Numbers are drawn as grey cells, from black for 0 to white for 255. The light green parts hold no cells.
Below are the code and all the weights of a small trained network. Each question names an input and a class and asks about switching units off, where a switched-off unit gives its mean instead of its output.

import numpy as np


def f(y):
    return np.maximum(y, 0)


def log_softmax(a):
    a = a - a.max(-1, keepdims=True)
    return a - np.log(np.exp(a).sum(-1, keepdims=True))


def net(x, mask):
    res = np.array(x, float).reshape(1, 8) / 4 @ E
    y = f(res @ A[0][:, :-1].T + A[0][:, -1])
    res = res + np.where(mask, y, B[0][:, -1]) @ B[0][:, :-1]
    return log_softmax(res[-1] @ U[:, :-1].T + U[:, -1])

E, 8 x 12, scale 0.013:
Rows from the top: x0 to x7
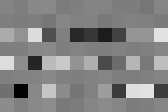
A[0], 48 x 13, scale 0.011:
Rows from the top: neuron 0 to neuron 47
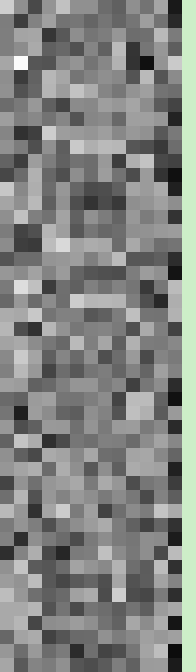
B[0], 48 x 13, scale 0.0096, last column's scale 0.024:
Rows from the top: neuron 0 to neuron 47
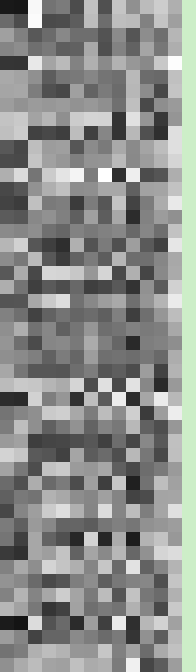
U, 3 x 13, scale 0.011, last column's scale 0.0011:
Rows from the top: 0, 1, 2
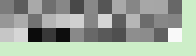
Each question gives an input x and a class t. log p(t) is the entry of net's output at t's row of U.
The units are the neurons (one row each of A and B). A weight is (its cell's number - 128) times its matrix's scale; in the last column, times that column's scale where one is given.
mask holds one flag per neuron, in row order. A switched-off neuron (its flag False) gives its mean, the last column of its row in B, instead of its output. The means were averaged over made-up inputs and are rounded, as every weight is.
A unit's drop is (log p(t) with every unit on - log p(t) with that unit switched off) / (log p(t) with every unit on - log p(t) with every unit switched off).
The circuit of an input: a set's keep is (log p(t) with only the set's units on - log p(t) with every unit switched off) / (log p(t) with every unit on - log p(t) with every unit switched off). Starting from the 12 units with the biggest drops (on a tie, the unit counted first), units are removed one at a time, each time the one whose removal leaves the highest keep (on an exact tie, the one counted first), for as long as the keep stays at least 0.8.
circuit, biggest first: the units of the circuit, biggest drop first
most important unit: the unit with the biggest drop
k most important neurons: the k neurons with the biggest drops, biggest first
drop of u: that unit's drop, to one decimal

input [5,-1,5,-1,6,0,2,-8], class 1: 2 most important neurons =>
(neuron 36; neuron 19)
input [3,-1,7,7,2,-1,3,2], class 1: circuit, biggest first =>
(neuron 19)
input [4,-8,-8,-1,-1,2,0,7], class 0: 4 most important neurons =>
(neuron 10; neuron 34; neuron 18; neuron 29)
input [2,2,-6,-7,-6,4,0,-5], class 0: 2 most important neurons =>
(neuron 39; neuron 34)
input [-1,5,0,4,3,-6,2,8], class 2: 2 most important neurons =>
(neuron 4; neuron 21)
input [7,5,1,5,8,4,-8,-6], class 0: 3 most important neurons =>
(neuron 44; neuron 0; neuron 4)
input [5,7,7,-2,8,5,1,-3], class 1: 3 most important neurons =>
(neuron 36; neuron 19; neuron 8)
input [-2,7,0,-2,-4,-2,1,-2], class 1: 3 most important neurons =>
(neuron 12; neuron 14; neuron 28)
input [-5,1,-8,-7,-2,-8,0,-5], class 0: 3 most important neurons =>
(neuron 10; neuron 34; neuron 18)
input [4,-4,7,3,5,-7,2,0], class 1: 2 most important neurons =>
(neuron 19; neuron 36)
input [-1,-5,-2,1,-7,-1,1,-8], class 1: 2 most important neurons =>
(neuron 12; neuron 14)
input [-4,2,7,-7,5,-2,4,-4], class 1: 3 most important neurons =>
(neuron 19; neuron 36; neuron 8)
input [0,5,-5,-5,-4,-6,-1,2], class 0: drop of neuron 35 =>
0.0
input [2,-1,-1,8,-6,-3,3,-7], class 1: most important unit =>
neuron 12
